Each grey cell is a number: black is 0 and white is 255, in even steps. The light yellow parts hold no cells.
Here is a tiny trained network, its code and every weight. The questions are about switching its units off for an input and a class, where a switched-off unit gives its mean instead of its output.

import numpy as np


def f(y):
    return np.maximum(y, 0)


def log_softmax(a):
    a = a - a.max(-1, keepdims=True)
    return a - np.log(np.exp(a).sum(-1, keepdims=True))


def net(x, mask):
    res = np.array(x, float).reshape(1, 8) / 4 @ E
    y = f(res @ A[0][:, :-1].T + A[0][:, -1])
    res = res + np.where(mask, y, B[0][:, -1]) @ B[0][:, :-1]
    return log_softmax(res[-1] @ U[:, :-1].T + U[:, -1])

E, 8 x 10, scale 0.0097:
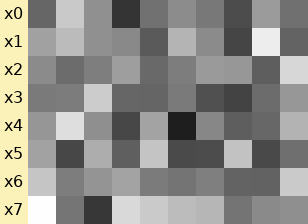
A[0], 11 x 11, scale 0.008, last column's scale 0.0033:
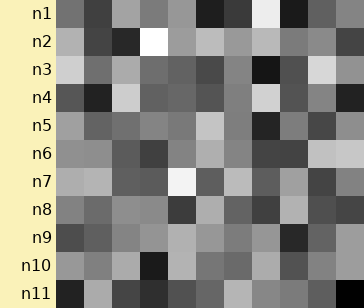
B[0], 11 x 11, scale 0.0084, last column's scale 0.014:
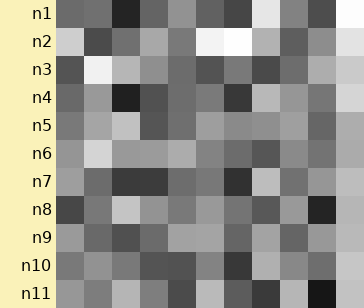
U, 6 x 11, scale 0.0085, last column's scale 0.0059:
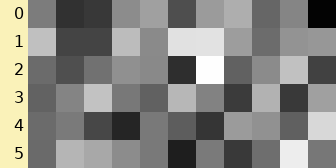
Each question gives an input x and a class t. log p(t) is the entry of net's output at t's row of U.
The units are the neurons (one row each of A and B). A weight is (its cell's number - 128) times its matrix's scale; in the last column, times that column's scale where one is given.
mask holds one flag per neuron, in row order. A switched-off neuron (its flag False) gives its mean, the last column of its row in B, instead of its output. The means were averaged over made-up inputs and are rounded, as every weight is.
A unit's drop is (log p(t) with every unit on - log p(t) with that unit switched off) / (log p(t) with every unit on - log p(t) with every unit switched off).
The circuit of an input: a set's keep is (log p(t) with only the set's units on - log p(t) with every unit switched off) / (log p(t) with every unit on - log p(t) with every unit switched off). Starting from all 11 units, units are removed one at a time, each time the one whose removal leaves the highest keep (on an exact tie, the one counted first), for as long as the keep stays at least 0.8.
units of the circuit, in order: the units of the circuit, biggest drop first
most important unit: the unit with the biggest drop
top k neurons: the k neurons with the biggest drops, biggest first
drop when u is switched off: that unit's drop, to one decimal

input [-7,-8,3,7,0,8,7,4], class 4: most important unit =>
n4
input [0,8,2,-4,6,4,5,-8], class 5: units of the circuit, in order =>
n1, n3
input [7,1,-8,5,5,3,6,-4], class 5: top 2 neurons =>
n3, n1
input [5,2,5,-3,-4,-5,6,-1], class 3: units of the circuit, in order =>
n8, n1
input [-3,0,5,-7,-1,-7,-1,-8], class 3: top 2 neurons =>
n11, n1
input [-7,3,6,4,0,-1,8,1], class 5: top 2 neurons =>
n3, n1
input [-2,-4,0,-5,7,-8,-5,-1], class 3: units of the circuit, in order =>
n11, n1
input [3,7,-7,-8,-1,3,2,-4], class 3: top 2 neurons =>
n1, n4
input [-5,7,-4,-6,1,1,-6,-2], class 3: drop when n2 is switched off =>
-0.1
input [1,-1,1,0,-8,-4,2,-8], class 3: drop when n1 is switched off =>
0.3
